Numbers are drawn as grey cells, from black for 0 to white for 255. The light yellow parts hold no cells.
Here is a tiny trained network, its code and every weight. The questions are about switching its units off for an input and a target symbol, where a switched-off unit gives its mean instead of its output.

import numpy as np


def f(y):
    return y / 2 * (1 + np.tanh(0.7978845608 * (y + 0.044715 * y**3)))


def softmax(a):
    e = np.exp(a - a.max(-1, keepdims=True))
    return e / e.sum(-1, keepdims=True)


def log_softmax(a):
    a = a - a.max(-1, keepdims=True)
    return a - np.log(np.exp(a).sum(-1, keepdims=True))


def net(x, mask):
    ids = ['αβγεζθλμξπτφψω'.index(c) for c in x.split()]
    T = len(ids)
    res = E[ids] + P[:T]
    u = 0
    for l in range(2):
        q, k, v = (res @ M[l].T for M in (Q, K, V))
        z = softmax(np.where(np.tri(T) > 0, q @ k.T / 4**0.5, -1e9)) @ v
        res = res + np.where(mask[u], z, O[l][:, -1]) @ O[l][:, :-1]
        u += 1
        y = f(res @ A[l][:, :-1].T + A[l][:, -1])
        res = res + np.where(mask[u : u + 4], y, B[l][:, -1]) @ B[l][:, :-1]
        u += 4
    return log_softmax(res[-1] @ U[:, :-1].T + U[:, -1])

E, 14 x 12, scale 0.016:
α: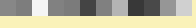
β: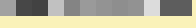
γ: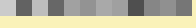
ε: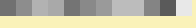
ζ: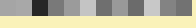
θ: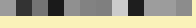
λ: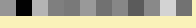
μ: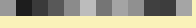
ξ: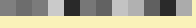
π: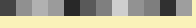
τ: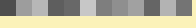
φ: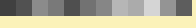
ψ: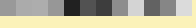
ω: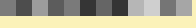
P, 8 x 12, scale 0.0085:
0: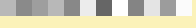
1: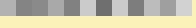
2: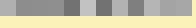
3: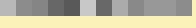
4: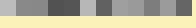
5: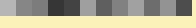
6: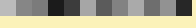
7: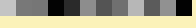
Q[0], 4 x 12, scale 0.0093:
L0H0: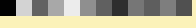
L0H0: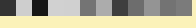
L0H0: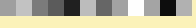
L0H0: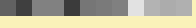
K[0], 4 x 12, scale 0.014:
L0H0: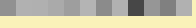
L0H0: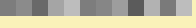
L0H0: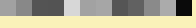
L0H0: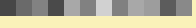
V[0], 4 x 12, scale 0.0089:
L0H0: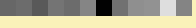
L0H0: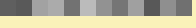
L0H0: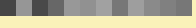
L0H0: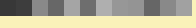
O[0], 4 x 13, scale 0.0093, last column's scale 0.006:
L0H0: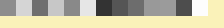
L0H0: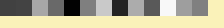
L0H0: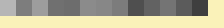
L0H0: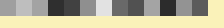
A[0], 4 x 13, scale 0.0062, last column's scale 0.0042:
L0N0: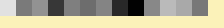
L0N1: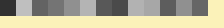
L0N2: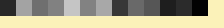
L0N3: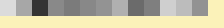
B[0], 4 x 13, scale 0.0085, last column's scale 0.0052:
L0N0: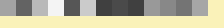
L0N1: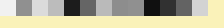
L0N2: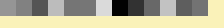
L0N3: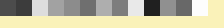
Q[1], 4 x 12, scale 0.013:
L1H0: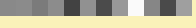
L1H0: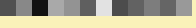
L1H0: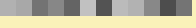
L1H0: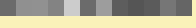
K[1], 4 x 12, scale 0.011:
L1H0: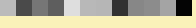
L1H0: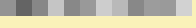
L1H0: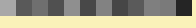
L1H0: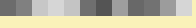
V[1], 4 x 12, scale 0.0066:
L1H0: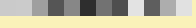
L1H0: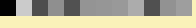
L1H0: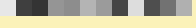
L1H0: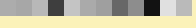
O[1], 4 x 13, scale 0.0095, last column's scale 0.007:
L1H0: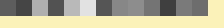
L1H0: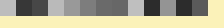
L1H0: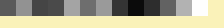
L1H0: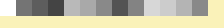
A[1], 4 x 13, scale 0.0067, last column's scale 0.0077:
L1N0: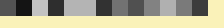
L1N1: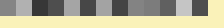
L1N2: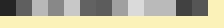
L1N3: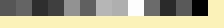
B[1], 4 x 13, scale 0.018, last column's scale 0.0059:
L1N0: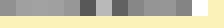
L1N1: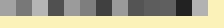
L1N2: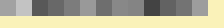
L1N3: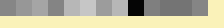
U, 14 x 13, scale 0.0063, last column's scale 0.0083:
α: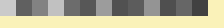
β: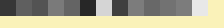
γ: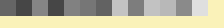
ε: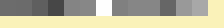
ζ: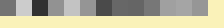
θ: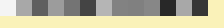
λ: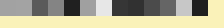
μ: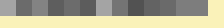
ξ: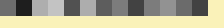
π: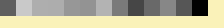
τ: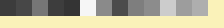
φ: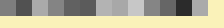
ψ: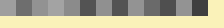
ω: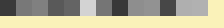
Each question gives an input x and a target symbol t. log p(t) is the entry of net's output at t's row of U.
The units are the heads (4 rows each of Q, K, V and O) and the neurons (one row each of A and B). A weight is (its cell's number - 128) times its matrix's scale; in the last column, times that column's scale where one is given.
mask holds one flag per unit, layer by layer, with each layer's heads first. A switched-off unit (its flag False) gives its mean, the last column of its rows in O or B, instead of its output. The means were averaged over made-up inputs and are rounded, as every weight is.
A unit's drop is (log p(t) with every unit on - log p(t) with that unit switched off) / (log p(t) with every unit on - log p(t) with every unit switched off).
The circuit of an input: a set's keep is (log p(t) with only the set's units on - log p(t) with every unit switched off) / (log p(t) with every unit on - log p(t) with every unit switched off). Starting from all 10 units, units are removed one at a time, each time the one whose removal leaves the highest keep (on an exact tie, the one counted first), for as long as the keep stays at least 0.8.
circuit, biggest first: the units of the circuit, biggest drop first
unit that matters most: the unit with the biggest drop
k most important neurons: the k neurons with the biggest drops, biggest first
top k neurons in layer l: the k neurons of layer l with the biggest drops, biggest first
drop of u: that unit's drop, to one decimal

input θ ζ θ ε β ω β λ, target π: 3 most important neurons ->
[L1N0; L0N1; L0N0]
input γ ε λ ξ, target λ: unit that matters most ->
L0H0
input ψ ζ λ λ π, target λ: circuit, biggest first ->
[L0H0; L0N1; L1H0]
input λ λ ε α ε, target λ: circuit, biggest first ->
[L0H0; L0N1]
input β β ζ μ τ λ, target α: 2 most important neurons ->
[L1N0; L0N0]
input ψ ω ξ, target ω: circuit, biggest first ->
[L1H0; L0N1]
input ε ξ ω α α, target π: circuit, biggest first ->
[L1H0; L1N0; L0N0]
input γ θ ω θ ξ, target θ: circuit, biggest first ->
[L0H0; L1H0]
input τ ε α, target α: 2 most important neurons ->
[L1N0; L0N0]
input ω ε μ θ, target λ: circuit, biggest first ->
[L0N0; L0H0; L1H0]
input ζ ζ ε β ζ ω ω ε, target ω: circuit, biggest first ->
[L1H0; L1N0; L0H0]
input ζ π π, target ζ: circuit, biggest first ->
[L0H0; L0N3; L1H0]
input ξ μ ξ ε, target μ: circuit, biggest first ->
[L1N1; L1H0; L0H0]
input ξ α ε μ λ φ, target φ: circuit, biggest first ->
[L1H0; L0H0]
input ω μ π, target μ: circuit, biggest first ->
[L1N1; L1H0; L0H0]
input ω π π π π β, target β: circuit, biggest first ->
[L1H0]
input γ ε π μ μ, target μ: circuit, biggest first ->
[L1N1; L1H0]
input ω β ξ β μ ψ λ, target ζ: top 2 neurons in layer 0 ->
[L0N1; L0N0]
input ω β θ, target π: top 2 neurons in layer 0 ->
[L0N3; L0N0]
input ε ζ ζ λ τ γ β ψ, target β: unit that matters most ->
L0N0
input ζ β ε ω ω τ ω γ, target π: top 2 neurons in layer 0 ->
[L0N1; L0N0]
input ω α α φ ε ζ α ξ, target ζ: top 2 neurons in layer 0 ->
[L0N3; L0N1]
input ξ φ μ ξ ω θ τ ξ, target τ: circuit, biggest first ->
[L0H0; L1H0; L1N0]
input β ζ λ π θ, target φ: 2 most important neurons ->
[L0N0; L0N3]
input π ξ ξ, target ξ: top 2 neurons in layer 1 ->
[L1N3; L1N0]
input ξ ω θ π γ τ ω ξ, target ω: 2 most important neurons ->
[L0N1; L1N0]
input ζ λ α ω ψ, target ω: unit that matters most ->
L1H0
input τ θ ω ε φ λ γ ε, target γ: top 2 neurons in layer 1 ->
[L1N1; L1N0]
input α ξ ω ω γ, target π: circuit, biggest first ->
[L1H0; L1N0; L0N1]
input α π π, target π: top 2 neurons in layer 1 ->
[L1N3; L1N2]
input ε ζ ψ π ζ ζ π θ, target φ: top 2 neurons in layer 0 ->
[L0N0; L0N3]
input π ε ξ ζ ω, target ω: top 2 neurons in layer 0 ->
[L0N3; L0N1]
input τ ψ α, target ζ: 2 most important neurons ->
[L1N2; L0N1]
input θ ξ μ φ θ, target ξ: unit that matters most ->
L0N0
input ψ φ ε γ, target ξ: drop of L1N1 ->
-0.1
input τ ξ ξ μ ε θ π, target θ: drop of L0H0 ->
0.5
